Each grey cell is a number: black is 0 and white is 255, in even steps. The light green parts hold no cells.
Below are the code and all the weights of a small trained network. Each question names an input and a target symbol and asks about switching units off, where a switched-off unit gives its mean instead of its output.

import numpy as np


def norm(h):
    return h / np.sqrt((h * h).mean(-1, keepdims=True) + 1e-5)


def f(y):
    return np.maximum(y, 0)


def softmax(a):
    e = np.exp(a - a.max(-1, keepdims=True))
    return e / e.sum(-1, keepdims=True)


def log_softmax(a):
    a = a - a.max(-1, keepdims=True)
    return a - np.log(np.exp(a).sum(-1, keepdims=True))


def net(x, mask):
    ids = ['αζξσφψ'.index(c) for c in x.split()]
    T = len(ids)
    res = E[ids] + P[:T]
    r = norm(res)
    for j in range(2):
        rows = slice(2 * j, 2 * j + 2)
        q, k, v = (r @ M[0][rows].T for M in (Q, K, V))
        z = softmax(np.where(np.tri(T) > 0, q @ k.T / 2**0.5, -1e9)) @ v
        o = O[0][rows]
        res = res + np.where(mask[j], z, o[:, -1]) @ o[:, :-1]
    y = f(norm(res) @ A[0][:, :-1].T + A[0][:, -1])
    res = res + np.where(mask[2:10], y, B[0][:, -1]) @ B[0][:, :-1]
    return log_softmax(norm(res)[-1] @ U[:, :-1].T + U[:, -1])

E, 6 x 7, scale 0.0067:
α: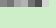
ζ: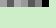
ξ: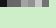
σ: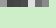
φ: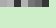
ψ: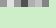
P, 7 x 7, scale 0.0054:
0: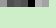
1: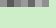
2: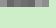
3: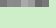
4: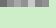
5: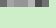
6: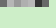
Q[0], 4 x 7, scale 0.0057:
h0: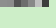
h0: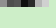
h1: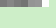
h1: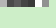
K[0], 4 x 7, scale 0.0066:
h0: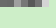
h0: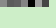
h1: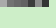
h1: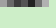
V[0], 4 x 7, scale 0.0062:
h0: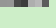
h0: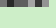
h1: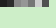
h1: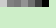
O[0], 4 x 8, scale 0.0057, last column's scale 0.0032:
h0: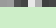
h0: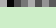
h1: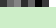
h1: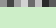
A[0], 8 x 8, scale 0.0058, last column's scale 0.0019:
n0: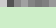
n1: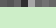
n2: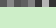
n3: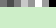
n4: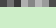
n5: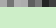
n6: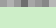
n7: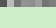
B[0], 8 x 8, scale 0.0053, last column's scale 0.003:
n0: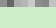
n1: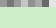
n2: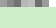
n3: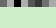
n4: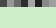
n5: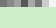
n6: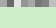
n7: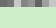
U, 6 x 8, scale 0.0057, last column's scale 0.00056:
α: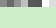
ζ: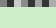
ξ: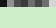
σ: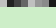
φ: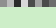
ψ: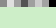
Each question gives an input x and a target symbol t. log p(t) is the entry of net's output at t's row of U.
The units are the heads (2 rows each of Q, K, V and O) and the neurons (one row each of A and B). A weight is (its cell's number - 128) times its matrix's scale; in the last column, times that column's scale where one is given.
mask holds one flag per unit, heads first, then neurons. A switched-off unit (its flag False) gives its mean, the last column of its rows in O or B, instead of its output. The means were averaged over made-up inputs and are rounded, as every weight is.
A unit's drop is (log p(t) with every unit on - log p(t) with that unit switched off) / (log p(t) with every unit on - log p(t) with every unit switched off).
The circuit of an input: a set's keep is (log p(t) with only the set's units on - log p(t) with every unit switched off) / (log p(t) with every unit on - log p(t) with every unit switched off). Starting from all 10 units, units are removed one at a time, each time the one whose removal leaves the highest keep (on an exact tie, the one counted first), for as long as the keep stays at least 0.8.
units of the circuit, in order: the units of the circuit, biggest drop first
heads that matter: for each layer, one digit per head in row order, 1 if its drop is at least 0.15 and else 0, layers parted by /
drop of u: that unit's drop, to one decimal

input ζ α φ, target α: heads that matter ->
10
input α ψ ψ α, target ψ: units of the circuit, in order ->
[h0]
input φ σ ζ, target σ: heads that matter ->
10
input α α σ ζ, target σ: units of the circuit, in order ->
[h0; h1]
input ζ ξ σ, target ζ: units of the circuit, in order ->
[h1; n1]
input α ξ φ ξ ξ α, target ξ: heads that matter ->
01
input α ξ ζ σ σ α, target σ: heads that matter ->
10
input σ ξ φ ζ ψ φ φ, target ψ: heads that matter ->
11
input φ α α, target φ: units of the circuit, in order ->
[h1; n3]
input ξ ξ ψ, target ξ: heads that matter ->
01
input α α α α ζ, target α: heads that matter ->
11
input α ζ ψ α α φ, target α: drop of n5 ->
-0.1
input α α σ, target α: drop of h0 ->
0.6
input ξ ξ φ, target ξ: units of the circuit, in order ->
[h1]
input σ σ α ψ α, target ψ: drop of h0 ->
0.7
